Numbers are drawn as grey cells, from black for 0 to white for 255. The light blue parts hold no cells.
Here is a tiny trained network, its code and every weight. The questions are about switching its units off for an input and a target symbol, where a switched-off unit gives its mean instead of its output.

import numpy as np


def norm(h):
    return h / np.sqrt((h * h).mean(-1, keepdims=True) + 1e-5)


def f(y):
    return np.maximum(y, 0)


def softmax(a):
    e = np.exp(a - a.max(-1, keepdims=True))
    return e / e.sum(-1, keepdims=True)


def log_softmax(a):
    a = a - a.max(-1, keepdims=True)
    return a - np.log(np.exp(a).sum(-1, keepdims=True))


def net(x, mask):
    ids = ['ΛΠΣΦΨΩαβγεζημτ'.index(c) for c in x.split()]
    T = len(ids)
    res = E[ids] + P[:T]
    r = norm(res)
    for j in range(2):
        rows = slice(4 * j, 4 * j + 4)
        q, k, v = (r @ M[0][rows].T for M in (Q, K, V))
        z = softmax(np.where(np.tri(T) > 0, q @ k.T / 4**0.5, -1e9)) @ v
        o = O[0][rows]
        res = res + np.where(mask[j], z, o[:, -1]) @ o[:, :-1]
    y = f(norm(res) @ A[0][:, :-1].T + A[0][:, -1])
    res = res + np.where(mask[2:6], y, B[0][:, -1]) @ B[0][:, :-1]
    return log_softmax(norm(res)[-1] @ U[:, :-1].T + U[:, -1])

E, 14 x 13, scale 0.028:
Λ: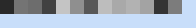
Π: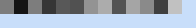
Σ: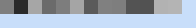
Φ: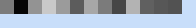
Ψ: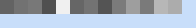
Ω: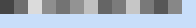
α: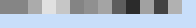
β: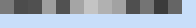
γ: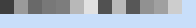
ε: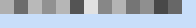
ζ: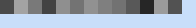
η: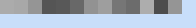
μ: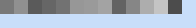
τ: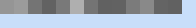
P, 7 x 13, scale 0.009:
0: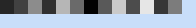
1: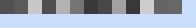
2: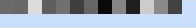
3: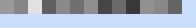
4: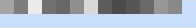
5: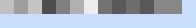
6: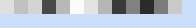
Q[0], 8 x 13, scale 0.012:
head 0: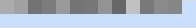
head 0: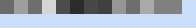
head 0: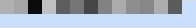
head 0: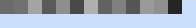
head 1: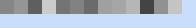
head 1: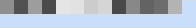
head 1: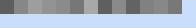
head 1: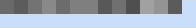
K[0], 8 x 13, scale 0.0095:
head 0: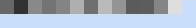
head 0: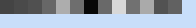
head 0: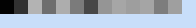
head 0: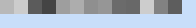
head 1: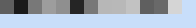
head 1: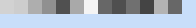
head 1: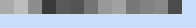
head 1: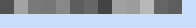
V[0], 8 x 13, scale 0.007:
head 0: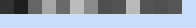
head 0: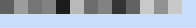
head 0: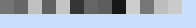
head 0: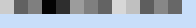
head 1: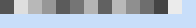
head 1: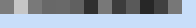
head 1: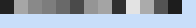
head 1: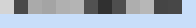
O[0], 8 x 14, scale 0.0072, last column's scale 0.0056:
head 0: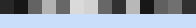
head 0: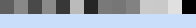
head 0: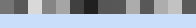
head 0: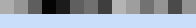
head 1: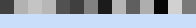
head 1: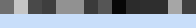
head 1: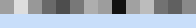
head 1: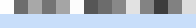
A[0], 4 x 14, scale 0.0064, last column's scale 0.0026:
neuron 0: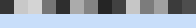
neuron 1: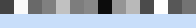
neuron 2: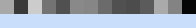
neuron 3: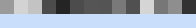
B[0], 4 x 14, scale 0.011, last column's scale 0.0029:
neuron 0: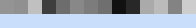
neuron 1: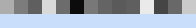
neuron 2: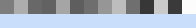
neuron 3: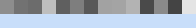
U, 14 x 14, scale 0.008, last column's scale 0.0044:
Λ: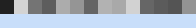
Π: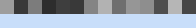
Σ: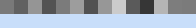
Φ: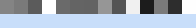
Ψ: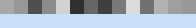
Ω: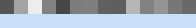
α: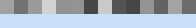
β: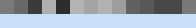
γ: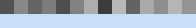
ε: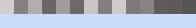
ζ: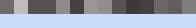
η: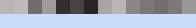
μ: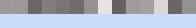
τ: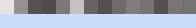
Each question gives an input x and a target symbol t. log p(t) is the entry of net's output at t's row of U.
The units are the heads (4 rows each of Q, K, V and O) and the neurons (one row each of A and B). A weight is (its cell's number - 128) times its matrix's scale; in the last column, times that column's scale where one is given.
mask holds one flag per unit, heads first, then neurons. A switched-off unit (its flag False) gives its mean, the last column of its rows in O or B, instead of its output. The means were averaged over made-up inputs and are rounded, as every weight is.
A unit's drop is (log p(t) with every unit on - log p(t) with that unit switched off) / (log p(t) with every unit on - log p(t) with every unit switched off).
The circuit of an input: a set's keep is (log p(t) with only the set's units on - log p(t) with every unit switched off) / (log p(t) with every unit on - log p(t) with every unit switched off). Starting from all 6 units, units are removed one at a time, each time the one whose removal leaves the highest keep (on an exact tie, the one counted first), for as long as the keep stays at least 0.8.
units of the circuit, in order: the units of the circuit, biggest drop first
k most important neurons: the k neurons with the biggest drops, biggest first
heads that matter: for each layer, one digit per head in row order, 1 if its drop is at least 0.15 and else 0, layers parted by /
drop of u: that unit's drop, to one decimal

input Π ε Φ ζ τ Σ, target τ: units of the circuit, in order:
head 1
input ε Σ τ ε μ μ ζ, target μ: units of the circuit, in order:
head 1; head 0
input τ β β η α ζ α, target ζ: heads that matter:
01
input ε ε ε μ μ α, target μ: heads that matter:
01
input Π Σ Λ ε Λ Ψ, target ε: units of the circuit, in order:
head 0; head 1
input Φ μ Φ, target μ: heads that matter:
11
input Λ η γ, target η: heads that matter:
10
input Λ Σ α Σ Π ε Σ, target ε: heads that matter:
11
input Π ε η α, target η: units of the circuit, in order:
head 0; neuron 3
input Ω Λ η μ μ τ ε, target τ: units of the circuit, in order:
head 1; head 0
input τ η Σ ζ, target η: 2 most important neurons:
neuron 3; neuron 1
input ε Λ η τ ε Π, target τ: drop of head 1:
0.9
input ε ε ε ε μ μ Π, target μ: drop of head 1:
0.9
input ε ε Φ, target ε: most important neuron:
neuron 3
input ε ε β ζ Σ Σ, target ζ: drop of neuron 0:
0.0
